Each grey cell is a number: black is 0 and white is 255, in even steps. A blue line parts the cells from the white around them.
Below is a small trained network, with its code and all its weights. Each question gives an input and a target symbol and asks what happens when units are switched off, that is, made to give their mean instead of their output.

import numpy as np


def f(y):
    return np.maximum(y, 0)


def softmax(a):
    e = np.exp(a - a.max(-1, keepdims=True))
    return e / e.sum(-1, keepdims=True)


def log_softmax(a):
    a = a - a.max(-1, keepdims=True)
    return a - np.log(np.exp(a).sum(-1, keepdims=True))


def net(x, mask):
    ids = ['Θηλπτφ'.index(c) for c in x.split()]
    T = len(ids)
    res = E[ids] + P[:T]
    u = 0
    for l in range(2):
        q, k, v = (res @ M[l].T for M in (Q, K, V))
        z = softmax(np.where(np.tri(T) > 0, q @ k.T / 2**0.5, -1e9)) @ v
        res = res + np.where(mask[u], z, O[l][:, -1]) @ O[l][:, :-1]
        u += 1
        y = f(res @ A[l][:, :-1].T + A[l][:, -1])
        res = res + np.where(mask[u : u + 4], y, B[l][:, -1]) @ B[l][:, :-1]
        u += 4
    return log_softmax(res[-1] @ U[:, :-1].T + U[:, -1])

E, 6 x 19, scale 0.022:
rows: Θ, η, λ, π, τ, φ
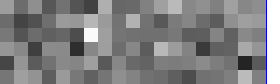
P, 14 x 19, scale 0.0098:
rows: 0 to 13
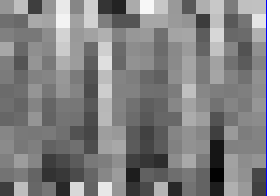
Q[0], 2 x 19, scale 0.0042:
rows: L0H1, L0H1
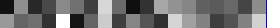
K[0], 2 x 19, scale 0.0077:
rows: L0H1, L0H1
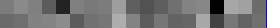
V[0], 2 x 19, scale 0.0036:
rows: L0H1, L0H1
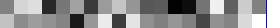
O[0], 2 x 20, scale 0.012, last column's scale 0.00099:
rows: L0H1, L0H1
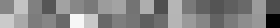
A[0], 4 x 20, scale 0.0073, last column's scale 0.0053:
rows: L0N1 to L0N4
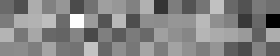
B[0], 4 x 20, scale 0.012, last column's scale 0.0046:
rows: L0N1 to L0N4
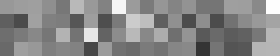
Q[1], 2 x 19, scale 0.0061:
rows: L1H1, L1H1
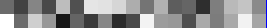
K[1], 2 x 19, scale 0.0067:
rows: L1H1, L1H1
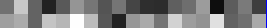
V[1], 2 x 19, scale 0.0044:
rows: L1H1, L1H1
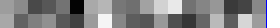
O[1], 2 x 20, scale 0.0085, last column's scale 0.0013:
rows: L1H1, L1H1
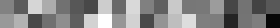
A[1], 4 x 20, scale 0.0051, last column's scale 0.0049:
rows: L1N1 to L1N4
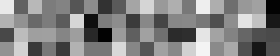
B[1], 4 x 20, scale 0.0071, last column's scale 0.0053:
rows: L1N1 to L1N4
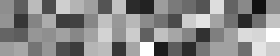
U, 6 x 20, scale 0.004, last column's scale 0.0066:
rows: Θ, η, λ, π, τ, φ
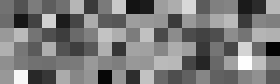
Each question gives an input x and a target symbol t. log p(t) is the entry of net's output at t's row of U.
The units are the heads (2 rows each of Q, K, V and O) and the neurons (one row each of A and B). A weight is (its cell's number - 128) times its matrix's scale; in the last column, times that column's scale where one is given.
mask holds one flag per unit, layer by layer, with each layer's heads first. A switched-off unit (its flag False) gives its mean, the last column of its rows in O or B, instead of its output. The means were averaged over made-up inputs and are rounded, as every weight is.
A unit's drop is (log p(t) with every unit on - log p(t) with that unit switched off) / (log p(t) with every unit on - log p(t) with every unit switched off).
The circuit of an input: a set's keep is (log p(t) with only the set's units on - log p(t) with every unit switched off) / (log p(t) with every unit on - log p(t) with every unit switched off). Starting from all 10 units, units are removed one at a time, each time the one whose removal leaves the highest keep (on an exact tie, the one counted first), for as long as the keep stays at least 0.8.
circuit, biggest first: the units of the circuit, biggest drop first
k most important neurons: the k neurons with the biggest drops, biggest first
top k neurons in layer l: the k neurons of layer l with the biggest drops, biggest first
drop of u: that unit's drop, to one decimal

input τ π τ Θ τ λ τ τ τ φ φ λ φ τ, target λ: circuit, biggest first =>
[L1N4]
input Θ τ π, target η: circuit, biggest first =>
[L0H1 L1N3]
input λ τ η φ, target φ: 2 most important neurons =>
[L1N3 L0N3]
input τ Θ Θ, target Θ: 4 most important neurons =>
[L1N1 L1N4 L1N3 L0N4]
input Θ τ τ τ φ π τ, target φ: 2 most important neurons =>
[L0N1 L1N3]
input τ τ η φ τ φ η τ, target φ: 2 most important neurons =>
[L1N3 L0N1]
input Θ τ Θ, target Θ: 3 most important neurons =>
[L1N1 L1N4 L1N3]
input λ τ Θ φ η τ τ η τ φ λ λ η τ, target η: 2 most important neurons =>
[L0N2 L0N1]
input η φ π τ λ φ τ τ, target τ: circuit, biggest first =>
[L0H1 L1N3 L1H1 L0N1]
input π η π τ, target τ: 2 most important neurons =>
[L1N3 L0N2]
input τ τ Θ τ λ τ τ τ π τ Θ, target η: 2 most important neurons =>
[L0N3 L1N3]
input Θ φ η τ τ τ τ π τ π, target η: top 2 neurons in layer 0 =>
[L0N1 L0N4]
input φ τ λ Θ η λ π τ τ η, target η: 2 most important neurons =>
[L1N3 L0N4]
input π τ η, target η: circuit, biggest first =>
[L0H1]
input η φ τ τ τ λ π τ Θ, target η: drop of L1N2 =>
-0.2
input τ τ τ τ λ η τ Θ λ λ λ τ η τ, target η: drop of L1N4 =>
0.1
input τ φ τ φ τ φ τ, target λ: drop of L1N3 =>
-0.1
